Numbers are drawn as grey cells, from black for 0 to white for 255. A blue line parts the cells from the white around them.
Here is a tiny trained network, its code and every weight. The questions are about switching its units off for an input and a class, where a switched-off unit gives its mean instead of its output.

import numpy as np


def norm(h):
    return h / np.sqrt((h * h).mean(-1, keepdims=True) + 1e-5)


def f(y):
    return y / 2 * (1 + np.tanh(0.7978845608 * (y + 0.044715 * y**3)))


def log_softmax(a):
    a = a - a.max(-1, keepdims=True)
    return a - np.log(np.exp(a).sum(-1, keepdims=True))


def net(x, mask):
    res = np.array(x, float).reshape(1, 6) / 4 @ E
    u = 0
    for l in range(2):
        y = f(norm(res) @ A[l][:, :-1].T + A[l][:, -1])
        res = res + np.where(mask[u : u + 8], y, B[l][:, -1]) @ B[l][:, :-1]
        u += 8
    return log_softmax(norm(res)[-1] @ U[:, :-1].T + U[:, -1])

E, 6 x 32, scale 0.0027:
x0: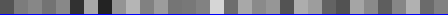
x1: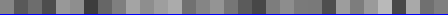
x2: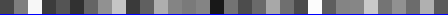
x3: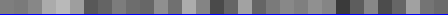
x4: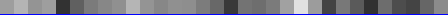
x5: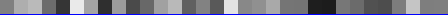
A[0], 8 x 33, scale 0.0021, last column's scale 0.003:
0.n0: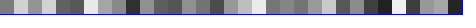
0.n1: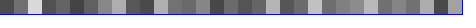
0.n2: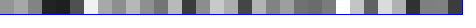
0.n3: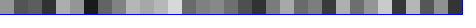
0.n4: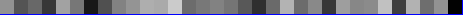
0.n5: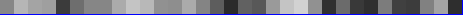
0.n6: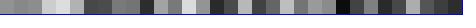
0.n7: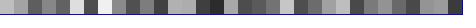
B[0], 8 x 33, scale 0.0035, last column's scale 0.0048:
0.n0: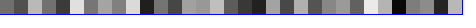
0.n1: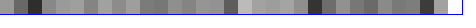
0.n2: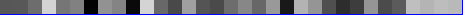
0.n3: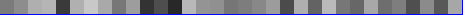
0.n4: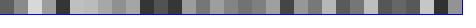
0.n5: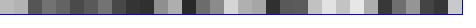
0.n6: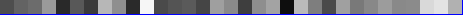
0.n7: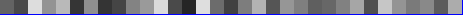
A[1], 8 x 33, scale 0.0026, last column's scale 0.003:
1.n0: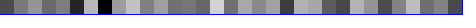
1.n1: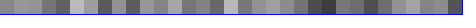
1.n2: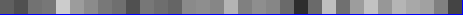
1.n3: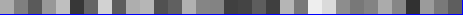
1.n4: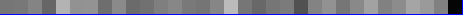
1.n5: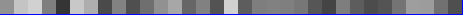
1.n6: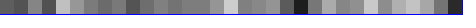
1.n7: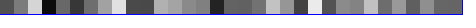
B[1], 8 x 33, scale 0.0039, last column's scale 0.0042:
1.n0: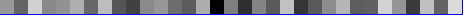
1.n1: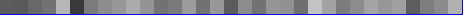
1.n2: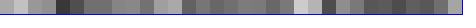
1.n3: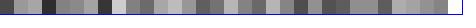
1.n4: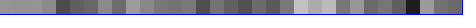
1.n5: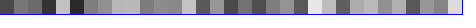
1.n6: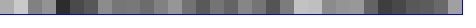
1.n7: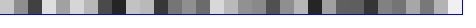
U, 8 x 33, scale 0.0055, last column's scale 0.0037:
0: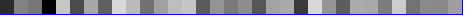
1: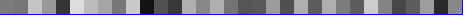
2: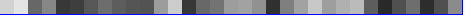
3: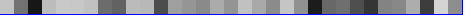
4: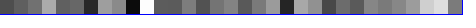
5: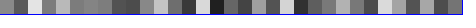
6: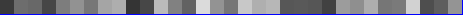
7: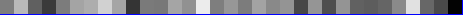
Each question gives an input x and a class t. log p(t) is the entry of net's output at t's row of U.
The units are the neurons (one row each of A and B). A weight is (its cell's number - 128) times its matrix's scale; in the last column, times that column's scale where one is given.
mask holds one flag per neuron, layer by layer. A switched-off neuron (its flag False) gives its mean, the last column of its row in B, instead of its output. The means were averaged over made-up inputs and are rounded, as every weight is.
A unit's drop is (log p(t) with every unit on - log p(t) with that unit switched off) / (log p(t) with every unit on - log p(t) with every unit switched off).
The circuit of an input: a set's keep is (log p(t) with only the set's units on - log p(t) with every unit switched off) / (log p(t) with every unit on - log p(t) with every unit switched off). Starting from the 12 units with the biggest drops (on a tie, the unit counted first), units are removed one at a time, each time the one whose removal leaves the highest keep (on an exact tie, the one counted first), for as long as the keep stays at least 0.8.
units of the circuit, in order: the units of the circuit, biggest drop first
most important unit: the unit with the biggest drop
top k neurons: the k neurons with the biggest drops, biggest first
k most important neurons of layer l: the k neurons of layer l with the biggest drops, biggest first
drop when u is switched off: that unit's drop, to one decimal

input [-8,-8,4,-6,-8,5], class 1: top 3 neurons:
0.n0; 0.n5; 1.n0
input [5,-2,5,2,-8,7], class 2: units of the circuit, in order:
1.n6
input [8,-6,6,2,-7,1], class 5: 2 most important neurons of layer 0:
0.n5; 0.n1
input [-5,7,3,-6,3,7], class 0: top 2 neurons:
1.n5; 0.n0
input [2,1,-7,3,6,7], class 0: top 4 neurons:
1.n5; 0.n1; 1.n7; 1.n1
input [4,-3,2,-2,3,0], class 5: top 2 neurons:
1.n0; 0.n3
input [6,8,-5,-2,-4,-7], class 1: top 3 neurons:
0.n3; 0.n4; 1.n5
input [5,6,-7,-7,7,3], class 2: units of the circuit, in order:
0.n5; 1.n7
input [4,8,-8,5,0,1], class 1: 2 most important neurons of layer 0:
0.n3; 0.n4
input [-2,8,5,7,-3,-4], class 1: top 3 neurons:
0.n4; 0.n3; 0.n2
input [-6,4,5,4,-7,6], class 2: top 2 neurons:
1.n6; 1.n2
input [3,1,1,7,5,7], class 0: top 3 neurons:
1.n5; 0.n2; 1.n1
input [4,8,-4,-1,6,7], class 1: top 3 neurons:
0.n3; 0.n4; 1.n3
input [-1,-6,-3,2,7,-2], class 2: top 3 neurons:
0.n5; 0.n3; 0.n4
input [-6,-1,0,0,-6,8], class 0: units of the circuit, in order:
1.n5
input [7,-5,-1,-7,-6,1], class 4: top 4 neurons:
0.n2; 0.n5; 0.n7; 1.n6
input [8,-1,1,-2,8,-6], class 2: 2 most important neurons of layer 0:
0.n5; 0.n7
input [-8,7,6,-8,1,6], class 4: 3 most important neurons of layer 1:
1.n0; 1.n7; 1.n3
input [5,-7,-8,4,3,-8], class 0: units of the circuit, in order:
1.n3; 1.n7
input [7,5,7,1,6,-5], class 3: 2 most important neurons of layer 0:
0.n7; 0.n0
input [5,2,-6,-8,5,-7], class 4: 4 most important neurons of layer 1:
1.n5; 1.n7; 1.n1; 1.n0
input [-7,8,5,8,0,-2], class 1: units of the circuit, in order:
0.n3
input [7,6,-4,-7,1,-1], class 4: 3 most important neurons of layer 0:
0.n2; 0.n0; 0.n7
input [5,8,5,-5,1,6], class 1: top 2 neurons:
0.n4; 0.n3
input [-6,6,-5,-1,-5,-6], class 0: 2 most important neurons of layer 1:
1.n3; 1.n0
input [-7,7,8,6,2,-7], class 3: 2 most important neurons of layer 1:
1.n7; 1.n5
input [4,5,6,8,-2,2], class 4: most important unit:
0.n6
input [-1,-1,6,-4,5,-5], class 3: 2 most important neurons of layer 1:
1.n7; 1.n5
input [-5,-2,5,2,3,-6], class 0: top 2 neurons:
1.n3; 1.n0
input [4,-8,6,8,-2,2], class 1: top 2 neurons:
0.n0; 0.n2
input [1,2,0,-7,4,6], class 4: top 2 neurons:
0.n2; 1.n3
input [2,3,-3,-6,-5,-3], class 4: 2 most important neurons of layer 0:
0.n2; 0.n5
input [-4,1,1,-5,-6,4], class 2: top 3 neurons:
1.n6; 1.n2; 0.n6
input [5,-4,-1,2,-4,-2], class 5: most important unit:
1.n0
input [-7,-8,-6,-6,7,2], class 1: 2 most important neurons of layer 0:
0.n0; 0.n1
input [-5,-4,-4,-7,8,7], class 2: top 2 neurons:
0.n5; 1.n3
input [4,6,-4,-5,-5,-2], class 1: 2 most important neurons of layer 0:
0.n3; 0.n5
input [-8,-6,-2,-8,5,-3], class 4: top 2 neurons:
0.n2; 1.n0
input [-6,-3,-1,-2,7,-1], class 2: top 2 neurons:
0.n5; 1.n0
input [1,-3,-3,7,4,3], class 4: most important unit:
0.n6
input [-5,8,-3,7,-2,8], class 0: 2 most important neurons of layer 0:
0.n0; 0.n2
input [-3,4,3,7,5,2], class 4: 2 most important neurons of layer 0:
0.n6; 0.n0
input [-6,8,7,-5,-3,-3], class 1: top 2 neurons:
0.n3; 0.n4
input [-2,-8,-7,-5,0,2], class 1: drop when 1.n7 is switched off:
0.1
